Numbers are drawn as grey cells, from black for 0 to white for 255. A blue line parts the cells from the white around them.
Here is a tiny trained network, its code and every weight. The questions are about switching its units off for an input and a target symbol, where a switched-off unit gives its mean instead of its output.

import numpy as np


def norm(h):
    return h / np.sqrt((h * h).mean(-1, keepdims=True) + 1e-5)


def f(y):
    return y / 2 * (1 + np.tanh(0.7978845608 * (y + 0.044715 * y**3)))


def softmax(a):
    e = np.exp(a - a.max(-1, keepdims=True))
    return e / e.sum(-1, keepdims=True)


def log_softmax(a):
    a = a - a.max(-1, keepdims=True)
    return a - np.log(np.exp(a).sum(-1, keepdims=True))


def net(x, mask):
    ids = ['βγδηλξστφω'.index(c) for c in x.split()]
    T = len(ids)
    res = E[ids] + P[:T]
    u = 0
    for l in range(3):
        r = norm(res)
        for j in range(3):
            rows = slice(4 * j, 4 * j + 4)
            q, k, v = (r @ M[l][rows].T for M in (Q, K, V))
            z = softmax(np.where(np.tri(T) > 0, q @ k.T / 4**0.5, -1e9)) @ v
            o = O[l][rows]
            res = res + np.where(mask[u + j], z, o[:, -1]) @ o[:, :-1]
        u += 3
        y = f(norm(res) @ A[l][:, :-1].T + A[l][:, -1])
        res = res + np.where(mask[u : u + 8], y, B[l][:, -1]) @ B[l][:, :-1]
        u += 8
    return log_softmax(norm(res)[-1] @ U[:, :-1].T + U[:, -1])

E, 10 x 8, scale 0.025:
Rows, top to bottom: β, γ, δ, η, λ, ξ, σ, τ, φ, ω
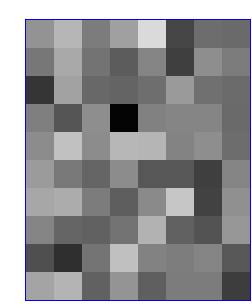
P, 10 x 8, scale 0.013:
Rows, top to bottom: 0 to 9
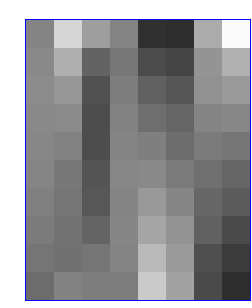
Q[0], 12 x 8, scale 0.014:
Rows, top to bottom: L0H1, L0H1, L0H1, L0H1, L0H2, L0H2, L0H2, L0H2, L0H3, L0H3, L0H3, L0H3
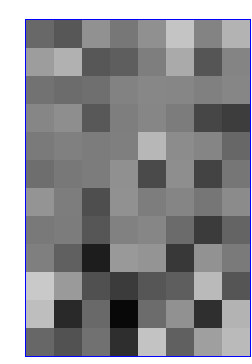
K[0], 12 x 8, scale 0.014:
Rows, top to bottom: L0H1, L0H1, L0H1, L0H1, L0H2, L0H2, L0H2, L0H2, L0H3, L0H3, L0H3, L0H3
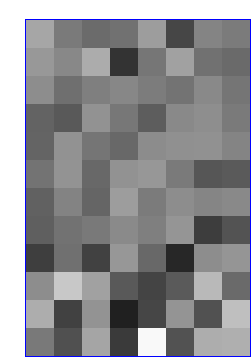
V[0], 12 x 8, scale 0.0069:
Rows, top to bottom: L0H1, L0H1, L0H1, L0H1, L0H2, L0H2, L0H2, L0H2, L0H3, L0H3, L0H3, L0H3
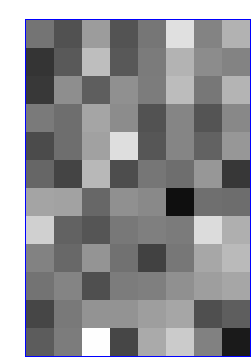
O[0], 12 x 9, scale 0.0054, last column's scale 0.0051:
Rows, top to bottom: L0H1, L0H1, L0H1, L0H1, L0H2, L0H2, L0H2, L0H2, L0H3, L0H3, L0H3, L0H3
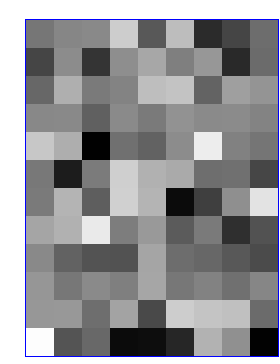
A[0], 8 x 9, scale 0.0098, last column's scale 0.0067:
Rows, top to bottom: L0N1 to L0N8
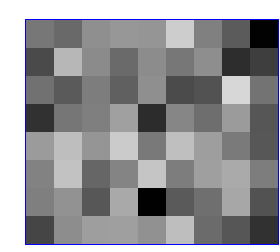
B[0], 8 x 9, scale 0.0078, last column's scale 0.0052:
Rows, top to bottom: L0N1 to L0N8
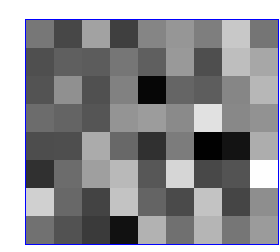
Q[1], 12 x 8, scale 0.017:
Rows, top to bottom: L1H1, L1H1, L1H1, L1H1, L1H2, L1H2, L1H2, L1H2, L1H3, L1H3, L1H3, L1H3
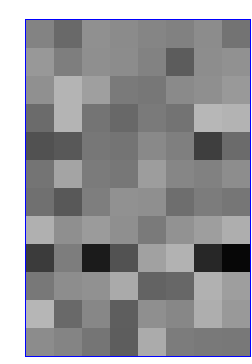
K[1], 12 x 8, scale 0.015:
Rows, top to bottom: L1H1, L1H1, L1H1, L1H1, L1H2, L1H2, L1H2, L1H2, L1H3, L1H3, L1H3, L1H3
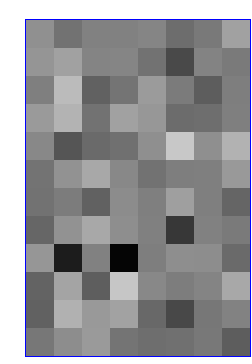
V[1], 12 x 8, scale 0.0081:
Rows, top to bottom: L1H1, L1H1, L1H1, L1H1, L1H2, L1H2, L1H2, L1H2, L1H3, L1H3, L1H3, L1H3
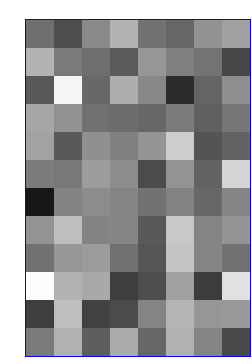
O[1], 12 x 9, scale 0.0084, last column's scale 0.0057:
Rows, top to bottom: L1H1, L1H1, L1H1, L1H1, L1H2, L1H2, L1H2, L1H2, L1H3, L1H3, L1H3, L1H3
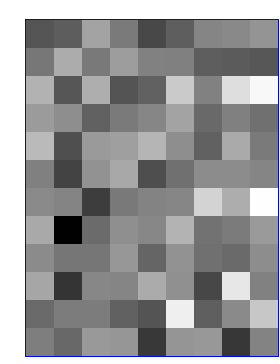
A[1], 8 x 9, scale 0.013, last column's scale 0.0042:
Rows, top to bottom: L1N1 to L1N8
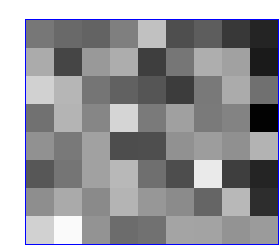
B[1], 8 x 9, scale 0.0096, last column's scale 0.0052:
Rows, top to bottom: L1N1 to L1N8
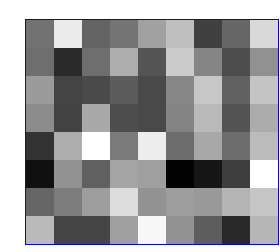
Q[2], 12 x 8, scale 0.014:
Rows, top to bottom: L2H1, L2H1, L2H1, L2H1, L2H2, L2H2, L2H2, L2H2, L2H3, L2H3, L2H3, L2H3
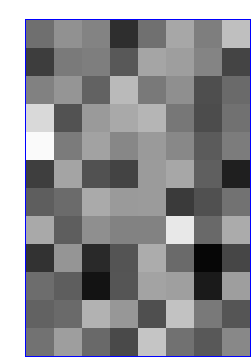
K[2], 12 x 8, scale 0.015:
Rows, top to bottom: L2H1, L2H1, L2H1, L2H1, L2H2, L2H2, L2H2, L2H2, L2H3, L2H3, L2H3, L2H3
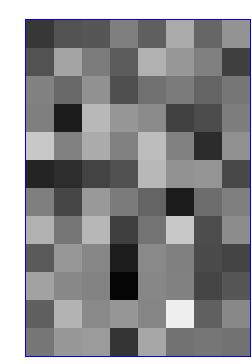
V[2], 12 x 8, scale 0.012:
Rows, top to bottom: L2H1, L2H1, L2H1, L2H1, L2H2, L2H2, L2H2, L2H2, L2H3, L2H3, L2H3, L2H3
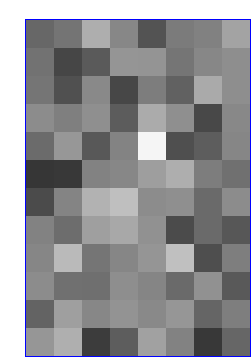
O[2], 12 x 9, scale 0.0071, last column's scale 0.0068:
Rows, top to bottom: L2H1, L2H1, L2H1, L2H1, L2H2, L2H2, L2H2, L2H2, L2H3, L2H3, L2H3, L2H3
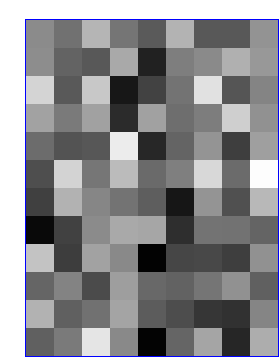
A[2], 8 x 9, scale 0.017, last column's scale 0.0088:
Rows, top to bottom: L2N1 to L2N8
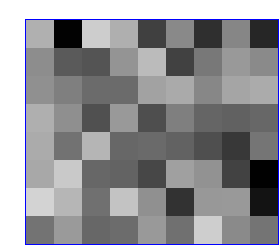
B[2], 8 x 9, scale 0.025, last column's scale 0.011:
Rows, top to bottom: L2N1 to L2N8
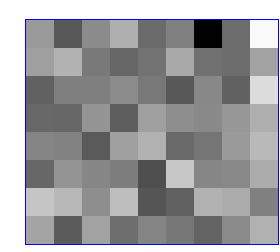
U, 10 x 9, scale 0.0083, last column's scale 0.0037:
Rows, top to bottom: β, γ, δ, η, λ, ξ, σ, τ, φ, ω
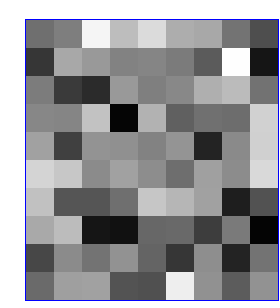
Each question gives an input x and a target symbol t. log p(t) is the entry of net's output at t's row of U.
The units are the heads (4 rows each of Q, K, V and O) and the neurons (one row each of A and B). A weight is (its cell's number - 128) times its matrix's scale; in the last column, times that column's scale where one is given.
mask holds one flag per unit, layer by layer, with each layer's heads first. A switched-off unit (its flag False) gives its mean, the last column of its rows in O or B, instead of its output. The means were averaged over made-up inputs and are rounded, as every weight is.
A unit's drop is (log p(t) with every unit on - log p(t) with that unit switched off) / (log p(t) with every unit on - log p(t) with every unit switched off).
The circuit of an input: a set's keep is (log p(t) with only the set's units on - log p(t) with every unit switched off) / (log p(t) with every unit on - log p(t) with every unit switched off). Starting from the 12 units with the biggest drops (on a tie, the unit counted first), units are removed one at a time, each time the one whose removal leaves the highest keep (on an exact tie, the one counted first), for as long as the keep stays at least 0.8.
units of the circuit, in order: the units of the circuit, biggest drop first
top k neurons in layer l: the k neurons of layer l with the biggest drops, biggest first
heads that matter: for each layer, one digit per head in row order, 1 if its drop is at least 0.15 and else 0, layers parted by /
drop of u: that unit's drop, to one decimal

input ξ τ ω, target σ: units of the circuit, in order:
[L1N8, L1H1, L2N1]
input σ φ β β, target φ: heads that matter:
000 / 001 / 000
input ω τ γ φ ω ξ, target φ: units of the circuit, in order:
[L1H3, L2N1]
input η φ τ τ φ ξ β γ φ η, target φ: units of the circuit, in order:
[L2H2, L1H1]
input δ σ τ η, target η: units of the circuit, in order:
[L0H3, L2N1, L1N5]
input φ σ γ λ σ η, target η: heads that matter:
001 / 001 / 001
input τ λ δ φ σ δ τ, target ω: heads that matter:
000 / 001 / 010
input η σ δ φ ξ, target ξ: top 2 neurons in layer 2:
[L2N7, L2N1]
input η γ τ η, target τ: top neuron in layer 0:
[L0N6]
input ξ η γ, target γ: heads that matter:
001 / 001 / 000
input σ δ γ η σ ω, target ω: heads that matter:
000 / 100 / 101
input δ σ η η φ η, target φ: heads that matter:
000 / 100 / 011
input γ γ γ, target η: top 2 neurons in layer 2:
[L2N1, L2N8]
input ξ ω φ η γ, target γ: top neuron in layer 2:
[L2N1]
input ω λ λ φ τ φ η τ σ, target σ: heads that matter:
001 / 000 / 001
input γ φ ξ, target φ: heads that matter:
001 / 001 / 000
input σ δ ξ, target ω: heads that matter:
000 / 001 / 000
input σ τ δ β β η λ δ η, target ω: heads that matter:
000 / 100 / 010
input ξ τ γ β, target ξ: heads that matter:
010 / 100 / 000
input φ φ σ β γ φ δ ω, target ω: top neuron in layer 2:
[L2N6]
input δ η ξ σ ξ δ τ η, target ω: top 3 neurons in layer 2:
[L2N6, L2N1, L2N4]
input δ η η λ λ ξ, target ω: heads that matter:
101 / 110 / 001
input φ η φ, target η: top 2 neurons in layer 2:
[L2N8, L2N1]
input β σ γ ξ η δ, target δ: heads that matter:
001 / 000 / 010
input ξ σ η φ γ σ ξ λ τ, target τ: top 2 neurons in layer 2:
[L2N2, L2N1]
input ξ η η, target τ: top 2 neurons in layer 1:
[L1N3, L1N1]
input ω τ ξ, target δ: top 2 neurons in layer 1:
[L1N3, L1N2]
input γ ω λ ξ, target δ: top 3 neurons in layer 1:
[L1N3, L1N8, L1N2]
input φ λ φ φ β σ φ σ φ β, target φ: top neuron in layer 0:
[L0N8]
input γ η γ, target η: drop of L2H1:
0.4
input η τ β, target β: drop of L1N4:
0.1
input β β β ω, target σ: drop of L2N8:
0.0
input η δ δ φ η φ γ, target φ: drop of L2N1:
0.2
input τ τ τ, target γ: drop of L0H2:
0.1
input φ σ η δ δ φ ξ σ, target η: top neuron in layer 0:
[L0N6]
